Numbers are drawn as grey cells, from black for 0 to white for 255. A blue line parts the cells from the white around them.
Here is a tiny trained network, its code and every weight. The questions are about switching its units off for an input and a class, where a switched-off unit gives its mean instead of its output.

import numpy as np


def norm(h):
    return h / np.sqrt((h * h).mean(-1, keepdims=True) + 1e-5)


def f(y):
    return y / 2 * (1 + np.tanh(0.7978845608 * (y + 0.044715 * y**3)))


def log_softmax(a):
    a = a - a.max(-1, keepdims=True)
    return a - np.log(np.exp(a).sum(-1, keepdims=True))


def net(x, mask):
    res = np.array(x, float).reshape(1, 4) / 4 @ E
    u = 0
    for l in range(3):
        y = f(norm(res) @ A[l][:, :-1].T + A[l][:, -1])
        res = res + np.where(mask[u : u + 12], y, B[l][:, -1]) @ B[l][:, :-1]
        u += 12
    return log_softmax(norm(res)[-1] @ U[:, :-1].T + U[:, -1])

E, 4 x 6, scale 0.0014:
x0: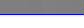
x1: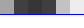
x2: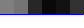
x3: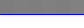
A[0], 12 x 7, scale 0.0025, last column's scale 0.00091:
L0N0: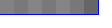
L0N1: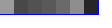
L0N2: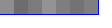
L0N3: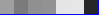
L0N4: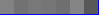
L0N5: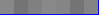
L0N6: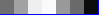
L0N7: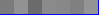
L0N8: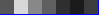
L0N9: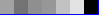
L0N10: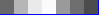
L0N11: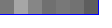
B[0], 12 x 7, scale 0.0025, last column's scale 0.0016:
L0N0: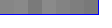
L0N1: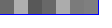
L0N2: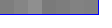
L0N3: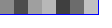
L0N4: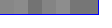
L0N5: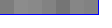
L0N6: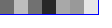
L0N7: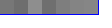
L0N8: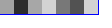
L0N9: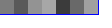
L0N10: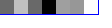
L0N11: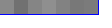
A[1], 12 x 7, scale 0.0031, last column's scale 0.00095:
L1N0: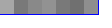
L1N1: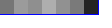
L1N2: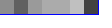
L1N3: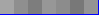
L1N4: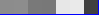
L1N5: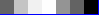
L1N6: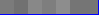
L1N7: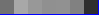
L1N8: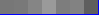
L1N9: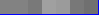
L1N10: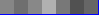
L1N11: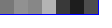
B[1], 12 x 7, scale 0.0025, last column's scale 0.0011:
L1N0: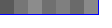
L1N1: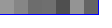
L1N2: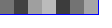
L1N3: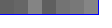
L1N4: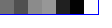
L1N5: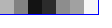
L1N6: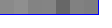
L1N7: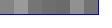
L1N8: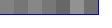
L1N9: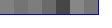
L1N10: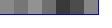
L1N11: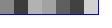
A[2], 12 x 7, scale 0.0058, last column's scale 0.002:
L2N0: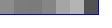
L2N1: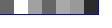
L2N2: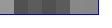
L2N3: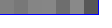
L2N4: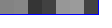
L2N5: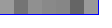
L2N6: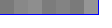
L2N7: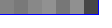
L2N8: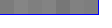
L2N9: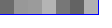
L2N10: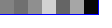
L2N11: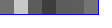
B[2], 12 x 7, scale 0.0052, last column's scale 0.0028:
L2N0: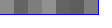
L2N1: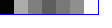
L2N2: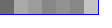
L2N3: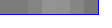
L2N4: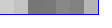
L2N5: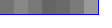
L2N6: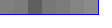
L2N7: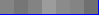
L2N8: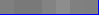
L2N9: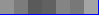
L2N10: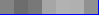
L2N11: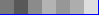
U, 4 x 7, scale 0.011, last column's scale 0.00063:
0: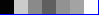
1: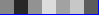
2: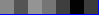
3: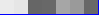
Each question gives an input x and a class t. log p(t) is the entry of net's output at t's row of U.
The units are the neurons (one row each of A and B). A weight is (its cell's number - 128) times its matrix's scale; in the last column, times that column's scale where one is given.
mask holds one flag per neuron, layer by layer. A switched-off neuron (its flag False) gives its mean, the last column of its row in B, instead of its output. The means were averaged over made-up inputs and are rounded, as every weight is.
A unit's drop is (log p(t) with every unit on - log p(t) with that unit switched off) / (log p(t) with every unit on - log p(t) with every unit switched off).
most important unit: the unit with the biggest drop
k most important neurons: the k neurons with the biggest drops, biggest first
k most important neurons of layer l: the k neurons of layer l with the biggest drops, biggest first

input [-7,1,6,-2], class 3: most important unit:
L1N4
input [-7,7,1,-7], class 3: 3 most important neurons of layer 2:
L2N1, L2N11, L2N4
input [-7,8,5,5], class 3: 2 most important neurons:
L2N4, L2N1
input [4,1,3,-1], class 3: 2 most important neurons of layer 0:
L0N3, L0N9
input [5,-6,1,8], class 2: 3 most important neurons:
L0N8, L1N11, L2N1
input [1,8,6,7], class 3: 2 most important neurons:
L2N4, L2N1
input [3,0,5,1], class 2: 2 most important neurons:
L0N10, L0N6
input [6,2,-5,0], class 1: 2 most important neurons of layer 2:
L2N1, L2N10
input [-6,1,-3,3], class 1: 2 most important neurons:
L2N1, L0N3
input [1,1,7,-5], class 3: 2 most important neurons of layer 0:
L0N3, L0N9
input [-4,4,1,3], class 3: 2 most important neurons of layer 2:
L2N1, L2N11
